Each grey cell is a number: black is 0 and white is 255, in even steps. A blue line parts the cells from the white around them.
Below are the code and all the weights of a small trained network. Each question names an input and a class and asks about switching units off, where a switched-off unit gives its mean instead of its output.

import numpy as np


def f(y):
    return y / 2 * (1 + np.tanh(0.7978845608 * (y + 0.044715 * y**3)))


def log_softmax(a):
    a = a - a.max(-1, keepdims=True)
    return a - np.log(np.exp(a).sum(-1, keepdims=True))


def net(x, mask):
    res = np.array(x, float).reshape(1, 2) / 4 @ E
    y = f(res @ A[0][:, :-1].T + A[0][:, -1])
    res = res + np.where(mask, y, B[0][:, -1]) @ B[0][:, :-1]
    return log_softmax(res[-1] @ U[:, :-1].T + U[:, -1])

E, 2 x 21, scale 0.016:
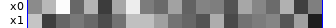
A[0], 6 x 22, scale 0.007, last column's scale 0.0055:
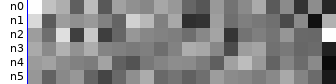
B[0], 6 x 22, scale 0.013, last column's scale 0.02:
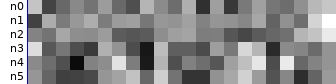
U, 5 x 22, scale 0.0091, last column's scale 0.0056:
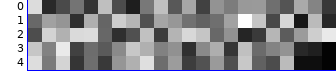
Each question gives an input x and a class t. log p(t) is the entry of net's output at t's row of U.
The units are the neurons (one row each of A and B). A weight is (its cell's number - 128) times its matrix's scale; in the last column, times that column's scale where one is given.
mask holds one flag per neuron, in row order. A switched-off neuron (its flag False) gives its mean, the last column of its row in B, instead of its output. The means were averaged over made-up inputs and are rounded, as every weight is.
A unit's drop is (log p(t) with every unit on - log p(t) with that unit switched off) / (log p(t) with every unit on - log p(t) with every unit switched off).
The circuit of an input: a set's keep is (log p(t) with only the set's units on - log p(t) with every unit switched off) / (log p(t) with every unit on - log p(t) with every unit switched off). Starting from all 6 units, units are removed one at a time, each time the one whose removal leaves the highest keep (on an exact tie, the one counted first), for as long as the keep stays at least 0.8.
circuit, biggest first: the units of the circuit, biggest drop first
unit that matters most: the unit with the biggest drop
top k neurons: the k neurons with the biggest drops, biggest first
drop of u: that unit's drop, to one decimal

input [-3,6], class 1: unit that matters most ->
n1
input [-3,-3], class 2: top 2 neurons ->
(n0 n3)
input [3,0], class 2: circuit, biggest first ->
(n5 n4)
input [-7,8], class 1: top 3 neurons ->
(n1 n0 n2)
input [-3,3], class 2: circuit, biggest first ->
(n0 n3)
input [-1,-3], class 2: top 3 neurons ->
(n5 n3 n0)
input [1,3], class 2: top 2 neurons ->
(n4 n3)
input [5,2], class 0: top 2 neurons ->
(n0 n2)
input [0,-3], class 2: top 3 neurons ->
(n5 n3 n1)
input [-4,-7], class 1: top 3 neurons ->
(n4 n0 n2)
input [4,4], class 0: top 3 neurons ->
(n0 n2 n4)
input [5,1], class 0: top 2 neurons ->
(n0 n3)
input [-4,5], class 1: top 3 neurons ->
(n2 n0 n1)
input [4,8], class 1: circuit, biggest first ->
(n1)
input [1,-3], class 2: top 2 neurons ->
(n5 n3)
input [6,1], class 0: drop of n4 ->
0.0
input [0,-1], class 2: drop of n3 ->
0.1
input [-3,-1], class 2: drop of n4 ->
0.3
